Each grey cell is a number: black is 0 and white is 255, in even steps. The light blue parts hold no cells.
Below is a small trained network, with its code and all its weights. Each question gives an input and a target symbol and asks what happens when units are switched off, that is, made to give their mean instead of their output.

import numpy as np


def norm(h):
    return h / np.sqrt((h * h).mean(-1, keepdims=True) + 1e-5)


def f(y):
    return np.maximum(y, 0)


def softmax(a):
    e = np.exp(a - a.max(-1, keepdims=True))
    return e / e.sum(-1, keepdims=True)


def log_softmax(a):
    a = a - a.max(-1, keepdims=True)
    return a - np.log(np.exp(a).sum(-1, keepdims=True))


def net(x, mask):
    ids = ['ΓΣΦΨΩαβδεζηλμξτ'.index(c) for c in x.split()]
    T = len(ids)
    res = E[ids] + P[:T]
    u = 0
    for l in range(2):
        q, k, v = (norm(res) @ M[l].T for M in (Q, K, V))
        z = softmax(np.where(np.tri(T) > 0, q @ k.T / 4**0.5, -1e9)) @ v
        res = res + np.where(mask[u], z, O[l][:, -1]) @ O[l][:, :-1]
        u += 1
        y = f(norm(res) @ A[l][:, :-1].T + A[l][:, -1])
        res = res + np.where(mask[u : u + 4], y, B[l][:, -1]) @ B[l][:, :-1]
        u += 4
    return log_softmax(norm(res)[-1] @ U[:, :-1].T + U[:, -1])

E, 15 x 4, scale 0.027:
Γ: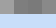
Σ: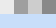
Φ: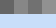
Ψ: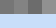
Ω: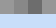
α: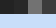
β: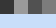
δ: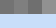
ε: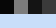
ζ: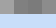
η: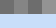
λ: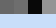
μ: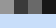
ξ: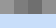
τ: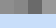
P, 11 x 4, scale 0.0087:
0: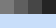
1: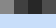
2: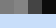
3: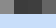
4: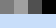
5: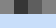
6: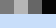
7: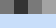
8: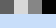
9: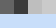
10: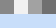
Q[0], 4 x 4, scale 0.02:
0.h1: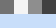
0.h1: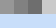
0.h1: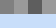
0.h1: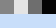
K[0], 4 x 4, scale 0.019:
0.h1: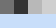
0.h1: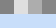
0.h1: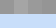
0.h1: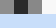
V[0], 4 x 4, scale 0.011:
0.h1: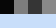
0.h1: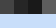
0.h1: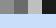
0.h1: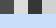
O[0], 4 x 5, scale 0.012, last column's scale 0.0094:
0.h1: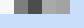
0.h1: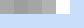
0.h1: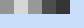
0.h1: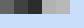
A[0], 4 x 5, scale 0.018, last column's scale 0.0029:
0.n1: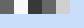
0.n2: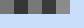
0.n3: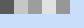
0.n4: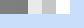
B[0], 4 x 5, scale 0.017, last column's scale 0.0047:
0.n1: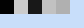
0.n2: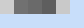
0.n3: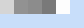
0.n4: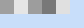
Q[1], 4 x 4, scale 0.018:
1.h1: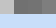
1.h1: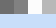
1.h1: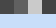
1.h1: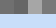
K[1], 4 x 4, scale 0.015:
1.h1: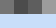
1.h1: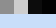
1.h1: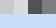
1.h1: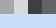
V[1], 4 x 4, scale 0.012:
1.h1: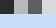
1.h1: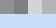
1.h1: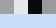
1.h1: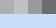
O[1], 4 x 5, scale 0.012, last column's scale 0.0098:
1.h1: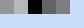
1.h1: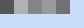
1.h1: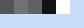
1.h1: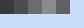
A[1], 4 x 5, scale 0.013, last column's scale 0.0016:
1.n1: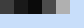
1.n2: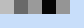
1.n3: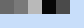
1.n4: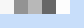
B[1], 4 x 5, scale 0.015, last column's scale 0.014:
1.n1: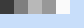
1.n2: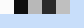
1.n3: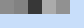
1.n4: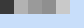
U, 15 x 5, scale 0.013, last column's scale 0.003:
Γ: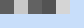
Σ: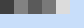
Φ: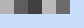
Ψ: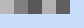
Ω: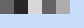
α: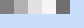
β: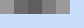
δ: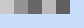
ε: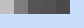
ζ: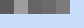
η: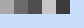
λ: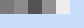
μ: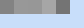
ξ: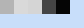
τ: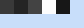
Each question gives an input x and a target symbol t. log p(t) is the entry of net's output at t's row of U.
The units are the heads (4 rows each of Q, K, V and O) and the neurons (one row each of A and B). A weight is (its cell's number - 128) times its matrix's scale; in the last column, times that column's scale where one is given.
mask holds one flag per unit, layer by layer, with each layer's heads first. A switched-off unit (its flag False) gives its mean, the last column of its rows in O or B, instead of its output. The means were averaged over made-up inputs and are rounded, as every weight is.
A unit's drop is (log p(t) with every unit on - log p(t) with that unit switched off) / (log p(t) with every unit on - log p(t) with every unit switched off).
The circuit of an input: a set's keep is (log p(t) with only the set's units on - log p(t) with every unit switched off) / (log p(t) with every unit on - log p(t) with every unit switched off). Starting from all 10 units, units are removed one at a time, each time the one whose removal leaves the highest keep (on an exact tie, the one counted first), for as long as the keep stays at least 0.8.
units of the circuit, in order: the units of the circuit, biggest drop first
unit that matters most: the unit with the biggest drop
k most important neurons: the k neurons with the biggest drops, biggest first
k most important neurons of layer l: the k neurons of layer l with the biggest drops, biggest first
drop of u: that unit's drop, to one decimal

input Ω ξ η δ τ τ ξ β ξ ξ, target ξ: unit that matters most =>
0.n4
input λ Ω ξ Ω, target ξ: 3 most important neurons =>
0.n4, 1.n4, 0.n1
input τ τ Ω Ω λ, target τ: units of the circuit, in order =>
0.h1, 1.n1
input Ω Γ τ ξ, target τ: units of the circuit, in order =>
1.n2, 0.n3
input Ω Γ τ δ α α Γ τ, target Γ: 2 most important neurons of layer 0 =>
0.n1, 0.n2
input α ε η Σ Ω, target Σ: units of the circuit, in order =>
0.h1, 0.n1
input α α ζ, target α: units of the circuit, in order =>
1.h1, 0.n1
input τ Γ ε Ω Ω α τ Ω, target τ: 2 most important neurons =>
0.n2, 1.n2
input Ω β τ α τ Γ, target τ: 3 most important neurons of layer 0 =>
0.n2, 0.n3, 0.n4
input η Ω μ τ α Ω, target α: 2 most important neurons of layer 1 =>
1.n2, 1.n4
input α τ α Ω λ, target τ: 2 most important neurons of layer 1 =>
1.n1, 1.n4
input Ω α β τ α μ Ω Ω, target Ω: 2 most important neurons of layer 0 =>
0.n2, 0.n1
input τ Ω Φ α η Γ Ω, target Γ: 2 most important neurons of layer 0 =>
0.n1, 0.n2
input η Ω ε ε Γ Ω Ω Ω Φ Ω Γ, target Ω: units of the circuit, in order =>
0.h1
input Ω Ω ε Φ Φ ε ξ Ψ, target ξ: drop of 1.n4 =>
0.1
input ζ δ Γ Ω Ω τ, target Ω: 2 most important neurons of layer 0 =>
0.n1, 0.n4
